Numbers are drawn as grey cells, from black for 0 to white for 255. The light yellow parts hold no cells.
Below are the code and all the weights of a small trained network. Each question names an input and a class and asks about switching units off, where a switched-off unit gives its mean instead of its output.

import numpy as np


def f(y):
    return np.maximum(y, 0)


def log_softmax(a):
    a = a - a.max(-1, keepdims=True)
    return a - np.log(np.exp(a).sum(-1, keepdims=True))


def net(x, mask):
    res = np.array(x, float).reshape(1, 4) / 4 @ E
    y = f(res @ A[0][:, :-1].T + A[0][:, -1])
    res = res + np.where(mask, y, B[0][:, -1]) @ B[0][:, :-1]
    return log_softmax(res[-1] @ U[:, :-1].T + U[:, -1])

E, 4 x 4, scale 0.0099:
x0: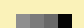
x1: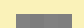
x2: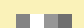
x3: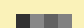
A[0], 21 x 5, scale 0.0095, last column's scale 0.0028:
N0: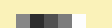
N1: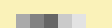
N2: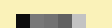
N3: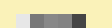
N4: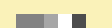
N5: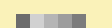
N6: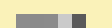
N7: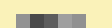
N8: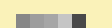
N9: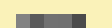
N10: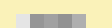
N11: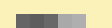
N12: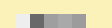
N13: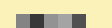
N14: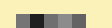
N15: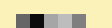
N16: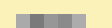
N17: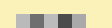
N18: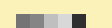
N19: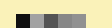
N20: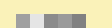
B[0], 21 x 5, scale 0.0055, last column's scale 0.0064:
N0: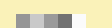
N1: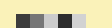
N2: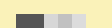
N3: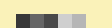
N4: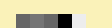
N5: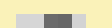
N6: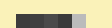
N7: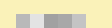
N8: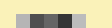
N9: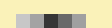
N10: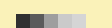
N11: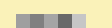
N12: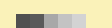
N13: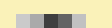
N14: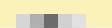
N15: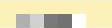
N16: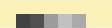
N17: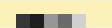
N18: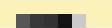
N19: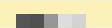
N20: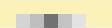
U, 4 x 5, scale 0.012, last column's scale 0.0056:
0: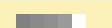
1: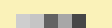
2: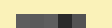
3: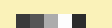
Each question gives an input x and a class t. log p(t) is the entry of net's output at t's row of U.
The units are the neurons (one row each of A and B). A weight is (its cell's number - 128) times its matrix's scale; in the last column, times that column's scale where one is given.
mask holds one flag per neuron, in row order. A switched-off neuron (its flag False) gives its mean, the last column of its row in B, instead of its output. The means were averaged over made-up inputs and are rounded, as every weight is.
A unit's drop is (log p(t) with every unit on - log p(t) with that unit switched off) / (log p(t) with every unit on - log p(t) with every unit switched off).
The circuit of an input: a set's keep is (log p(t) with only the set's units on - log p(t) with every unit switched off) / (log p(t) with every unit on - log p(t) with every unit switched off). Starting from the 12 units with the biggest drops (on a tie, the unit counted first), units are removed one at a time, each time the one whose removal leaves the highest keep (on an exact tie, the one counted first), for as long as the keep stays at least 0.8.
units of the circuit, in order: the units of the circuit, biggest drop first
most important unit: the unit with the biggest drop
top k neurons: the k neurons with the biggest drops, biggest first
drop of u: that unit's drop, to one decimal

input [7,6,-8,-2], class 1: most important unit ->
N14
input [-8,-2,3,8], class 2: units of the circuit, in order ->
[N4; N18]
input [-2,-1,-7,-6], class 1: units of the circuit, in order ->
[N15; N13]
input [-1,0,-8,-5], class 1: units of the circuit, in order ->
[N15; N14]
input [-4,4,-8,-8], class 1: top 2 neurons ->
[N15; N13]
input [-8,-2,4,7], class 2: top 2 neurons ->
[N4; N18]
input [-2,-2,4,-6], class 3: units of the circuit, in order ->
[N10; N12]
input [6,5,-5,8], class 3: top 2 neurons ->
[N2; N19]
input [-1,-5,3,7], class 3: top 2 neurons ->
[N19; N2]
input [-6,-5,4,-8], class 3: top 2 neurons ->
[N10; N12]
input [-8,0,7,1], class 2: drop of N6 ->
0.2
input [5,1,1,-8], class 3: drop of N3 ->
0.1
